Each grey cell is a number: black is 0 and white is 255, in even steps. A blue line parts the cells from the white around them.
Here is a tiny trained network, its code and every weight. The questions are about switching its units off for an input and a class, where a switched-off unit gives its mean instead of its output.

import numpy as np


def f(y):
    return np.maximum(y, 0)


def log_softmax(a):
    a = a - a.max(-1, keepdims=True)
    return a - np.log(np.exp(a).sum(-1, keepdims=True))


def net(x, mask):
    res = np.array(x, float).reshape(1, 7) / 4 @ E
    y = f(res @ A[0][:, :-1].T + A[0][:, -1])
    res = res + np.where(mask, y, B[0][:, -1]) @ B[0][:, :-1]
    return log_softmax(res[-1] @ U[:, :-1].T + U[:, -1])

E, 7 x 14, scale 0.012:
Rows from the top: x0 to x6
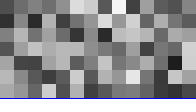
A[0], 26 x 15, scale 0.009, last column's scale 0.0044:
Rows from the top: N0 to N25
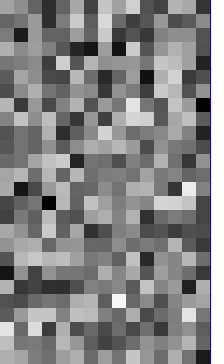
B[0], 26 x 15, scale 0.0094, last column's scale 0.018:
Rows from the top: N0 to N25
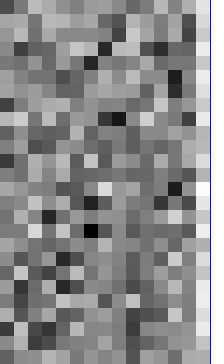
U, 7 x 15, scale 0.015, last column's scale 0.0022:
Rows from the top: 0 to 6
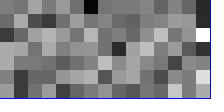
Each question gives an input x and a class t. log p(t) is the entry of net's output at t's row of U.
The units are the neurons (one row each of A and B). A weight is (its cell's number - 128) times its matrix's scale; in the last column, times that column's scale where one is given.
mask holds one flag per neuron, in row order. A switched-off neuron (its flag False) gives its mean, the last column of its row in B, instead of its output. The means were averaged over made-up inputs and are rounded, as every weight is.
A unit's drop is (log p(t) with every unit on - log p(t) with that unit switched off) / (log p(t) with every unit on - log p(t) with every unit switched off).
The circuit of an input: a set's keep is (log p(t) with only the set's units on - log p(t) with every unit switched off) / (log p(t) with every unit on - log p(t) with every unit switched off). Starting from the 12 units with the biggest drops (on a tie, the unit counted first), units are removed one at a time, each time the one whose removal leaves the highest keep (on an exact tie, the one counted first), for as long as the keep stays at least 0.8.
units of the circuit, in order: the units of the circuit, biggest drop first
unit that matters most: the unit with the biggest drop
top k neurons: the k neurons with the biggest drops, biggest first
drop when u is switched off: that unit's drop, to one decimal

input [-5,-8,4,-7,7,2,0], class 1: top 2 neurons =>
(N23; N24)
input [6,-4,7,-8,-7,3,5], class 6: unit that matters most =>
N20
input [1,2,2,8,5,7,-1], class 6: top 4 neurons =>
(N22; N18; N11; N6)
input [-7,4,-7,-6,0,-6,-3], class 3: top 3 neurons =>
(N2; N1; N21)
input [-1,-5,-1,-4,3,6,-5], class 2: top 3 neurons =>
(N7; N0; N16)
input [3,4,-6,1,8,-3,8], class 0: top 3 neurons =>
(N16; N5; N6)
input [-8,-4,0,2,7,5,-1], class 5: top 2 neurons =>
(N3; N5)
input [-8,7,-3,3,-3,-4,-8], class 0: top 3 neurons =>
(N14; N4; N21)
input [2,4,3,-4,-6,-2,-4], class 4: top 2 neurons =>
(N6; N16)
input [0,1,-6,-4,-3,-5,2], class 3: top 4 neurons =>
(N1; N0; N2; N7)
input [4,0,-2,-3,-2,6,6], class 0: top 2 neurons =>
(N16; N11)
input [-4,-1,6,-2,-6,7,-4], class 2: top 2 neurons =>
(N0; N7)
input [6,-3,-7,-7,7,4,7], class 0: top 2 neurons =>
(N16; N8)
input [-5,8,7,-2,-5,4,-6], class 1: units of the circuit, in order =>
(N19)
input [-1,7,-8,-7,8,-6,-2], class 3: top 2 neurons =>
(N1; N2)
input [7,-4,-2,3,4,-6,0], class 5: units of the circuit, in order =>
(N21; N0)
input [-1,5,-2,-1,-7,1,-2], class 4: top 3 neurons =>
(N5; N6; N23)
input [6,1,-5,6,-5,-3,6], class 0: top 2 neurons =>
(N16; N3)
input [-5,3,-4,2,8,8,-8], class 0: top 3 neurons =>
(N14; N4; N11)
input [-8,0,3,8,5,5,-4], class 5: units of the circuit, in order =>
(N3)
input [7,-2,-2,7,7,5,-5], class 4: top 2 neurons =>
(N13; N3)
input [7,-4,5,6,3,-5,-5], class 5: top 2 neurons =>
(N21; N16)
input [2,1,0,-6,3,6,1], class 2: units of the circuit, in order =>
(N0; N7)
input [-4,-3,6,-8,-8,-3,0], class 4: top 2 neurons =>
(N5; N6)
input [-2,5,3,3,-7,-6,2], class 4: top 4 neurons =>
(N5; N6; N0; N7)
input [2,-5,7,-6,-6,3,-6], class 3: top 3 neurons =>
(N8; N16; N13)
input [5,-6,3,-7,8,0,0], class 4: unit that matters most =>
N13
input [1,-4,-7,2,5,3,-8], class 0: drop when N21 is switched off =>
0.0
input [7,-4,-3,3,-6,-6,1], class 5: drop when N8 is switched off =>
0.1
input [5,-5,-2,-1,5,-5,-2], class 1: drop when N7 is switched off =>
0.2
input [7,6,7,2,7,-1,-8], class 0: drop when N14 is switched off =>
0.7
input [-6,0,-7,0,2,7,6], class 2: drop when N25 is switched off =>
0.2
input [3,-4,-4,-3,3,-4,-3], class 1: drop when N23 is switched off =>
0.9
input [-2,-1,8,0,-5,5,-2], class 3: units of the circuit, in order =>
(N8)
